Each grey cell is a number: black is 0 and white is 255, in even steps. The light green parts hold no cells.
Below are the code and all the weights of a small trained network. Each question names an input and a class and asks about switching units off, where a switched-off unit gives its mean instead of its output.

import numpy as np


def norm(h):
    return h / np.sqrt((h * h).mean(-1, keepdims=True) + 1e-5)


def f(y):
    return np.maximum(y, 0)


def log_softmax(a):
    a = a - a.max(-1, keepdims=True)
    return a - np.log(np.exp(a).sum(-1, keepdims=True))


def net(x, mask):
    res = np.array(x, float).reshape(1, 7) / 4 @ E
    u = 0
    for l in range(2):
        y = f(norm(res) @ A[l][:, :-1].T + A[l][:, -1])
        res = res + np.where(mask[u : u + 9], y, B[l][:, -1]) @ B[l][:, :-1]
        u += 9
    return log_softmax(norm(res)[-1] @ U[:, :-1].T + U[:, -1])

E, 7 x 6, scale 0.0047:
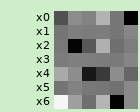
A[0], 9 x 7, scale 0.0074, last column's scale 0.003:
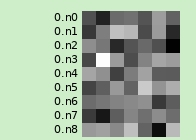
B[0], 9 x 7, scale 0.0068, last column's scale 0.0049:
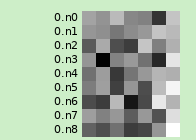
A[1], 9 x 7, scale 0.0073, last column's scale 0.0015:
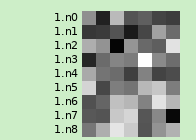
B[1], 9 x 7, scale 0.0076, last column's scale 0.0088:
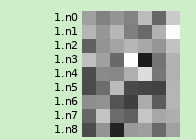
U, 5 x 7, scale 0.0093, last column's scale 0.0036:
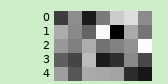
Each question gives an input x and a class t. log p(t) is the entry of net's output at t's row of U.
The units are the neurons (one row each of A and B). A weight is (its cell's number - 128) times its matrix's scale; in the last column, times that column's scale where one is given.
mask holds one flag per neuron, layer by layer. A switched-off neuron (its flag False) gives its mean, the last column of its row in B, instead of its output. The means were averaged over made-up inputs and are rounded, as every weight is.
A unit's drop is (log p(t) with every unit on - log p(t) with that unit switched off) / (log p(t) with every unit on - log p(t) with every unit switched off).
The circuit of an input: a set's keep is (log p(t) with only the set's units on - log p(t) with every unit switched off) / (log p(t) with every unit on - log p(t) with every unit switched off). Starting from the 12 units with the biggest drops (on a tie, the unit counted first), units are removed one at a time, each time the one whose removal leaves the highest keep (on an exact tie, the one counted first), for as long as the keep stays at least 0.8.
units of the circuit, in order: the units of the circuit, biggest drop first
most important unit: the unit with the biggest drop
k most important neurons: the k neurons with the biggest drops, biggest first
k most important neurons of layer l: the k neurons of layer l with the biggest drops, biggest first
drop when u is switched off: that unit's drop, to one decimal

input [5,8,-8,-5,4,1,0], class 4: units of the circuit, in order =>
0.n3
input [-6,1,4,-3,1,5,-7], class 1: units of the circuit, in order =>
1.n3, 0.n8
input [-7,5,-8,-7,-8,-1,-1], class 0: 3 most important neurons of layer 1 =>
1.n8, 1.n7, 1.n1
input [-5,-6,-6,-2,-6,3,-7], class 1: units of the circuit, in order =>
1.n3, 0.n5, 0.n3
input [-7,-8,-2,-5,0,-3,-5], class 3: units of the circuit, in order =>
1.n5, 0.n3
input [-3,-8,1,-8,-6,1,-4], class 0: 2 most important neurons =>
0.n5, 1.n6
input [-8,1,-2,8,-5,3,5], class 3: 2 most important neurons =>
1.n5, 1.n3
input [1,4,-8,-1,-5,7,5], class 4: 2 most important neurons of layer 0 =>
0.n3, 0.n5
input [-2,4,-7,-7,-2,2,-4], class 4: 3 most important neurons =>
0.n3, 0.n8, 0.n6
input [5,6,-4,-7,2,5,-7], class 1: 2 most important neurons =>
1.n3, 0.n5
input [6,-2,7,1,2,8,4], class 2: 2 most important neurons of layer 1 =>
1.n1, 1.n0
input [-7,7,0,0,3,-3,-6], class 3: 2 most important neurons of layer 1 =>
1.n5, 1.n8
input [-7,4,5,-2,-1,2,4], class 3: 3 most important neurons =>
1.n5, 0.n3, 1.n3
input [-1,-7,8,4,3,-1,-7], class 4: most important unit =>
0.n7
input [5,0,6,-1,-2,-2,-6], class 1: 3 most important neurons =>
1.n3, 0.n3, 0.n5
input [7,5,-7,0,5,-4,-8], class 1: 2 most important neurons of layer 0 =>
0.n5, 0.n7
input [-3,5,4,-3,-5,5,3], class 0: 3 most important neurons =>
1.n8, 0.n3, 1.n7
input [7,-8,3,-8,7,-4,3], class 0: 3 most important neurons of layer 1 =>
1.n5, 1.n4, 1.n2
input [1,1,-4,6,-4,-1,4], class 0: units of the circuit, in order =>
1.n8, 1.n3
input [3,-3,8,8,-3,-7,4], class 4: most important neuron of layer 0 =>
0.n0
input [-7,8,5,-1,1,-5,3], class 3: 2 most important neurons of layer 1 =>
1.n5, 1.n3
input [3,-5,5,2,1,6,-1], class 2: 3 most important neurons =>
0.n6, 0.n3, 1.n1
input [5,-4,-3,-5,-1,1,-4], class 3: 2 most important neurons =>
0.n6, 0.n8
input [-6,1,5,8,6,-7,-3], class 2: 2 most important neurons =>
1.n8, 1.n5
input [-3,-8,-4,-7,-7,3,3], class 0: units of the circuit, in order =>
1.n8, 1.n1
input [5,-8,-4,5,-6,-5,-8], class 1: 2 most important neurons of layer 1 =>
1.n3, 1.n4
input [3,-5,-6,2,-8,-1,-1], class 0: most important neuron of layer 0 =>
0.n1
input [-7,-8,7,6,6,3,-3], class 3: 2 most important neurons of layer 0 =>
0.n3, 0.n5
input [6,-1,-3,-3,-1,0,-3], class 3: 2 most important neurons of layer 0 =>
0.n6, 0.n8
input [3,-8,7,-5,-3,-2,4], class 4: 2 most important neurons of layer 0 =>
0.n5, 0.n0
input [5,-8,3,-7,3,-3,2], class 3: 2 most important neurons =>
0.n8, 0.n6
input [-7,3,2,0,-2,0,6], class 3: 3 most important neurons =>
1.n5, 1.n3, 0.n5
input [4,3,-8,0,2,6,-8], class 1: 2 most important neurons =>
1.n3, 0.n5
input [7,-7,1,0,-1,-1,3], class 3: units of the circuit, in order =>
0.n8
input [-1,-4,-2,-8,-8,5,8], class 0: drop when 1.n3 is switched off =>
0.2
